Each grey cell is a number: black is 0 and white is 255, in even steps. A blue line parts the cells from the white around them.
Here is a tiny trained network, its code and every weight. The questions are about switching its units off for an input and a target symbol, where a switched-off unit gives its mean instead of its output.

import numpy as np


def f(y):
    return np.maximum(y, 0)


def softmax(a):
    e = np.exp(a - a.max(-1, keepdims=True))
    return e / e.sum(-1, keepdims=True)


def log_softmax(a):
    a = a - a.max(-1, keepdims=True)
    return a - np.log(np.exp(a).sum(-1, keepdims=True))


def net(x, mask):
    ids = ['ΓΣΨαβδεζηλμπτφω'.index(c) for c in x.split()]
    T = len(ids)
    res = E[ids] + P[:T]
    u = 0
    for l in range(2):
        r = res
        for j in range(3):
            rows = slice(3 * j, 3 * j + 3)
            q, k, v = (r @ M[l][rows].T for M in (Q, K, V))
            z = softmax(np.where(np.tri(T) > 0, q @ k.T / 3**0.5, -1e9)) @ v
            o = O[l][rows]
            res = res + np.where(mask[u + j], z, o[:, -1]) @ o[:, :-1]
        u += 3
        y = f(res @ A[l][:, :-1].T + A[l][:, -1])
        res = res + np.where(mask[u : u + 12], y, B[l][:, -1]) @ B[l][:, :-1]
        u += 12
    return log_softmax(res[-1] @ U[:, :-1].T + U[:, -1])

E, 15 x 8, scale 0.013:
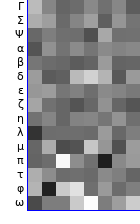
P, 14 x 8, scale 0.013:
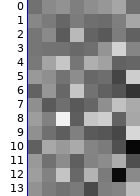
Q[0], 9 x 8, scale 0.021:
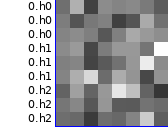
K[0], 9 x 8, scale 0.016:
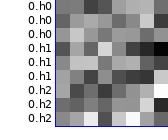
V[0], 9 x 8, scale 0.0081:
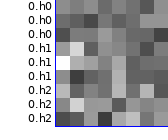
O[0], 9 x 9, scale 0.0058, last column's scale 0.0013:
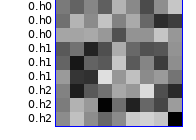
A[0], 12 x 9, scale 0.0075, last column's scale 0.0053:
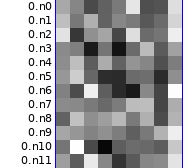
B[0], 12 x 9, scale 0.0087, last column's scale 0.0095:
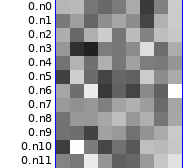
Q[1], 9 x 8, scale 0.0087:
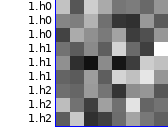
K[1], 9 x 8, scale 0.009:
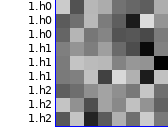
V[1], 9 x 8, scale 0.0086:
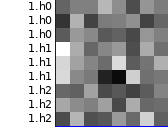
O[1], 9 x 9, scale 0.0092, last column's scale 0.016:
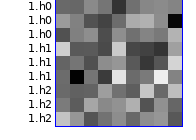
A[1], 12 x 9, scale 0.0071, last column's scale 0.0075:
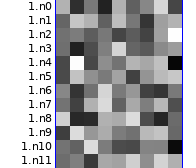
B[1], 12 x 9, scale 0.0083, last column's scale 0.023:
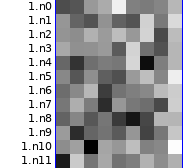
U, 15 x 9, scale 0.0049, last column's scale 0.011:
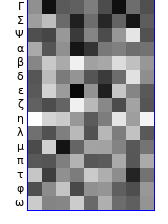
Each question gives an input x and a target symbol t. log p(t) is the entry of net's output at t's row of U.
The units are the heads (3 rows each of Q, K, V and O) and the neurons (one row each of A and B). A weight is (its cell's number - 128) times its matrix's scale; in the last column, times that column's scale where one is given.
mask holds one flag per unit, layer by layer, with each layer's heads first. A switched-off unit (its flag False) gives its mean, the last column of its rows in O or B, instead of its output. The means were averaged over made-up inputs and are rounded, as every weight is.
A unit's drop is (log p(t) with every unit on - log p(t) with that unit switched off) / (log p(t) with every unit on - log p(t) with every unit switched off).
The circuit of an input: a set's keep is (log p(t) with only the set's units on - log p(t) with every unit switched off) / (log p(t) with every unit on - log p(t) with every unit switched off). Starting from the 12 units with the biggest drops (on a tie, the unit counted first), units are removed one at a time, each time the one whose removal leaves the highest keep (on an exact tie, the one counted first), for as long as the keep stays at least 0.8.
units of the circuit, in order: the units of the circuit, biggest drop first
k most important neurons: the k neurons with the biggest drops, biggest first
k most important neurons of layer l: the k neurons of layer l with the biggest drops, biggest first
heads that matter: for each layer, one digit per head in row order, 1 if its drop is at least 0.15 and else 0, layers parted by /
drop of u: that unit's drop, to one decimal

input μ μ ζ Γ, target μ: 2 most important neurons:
0.n6, 0.n11
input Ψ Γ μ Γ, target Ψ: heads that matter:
010 / 010
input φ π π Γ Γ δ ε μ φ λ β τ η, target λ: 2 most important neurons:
1.n4, 0.n6
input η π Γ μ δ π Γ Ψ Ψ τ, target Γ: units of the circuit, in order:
0.h1, 0.h2, 1.h1
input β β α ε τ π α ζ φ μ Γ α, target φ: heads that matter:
010 / 001
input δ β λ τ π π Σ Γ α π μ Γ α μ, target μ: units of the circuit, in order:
1.h0, 0.n6, 0.n11
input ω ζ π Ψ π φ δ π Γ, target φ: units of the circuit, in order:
1.h2, 1.n7, 0.n2, 0.n10
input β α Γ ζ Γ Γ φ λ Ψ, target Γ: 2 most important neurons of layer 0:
0.n11, 0.n0
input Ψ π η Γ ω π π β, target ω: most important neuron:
1.n4
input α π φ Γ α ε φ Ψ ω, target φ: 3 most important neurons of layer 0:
0.n10, 0.n5, 0.n2
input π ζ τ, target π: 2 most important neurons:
0.n6, 0.n11
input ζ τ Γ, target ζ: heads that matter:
001 / 010
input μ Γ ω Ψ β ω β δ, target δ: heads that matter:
000 / 100
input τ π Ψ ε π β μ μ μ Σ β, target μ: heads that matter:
001 / 100
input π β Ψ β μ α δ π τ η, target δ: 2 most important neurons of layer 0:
0.n6, 0.n10
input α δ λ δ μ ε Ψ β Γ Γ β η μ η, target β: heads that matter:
010 / 010
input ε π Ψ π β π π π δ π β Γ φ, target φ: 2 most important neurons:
1.n7, 0.n2
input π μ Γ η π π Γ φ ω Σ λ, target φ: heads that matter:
011 / 001
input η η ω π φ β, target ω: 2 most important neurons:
0.n6, 1.n4
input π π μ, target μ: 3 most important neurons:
0.n6, 0.n11, 1.n4
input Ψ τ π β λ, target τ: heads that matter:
000 / 010
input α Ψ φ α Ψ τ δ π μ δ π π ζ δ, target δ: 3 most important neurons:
1.n8, 0.n6, 1.n11
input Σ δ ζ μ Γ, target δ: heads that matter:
011 / 100
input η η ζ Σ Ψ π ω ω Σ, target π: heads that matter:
011 / 001
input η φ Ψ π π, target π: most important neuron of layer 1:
1.n10
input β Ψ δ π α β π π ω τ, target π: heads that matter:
001 / 001
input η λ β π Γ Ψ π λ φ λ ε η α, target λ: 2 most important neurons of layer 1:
1.n4, 1.n9
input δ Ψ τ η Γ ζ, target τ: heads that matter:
001 / 010
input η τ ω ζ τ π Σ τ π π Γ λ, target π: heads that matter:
010 / 001
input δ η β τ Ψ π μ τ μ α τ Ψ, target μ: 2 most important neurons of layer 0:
0.n6, 0.n11
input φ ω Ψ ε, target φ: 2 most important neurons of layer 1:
1.n7, 1.n6
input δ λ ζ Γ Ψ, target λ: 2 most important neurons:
1.n4, 0.n6
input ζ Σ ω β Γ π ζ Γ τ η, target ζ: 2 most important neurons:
1.n0, 0.n6
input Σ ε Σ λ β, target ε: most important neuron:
0.n10
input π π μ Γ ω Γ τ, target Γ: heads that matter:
001 / 010
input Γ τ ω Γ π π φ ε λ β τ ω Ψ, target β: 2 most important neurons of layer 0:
0.n6, 0.n0
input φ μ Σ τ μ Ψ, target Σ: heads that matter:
011 / 010
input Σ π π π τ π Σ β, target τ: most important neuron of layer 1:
1.n0
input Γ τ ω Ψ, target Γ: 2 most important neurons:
1.n8, 0.n3
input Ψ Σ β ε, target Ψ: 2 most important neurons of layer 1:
1.n10, 1.n0
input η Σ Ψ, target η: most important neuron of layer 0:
0.n1
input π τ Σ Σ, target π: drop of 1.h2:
0.2
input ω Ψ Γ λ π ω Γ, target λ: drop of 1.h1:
0.2
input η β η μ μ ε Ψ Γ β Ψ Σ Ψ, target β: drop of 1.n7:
0.1
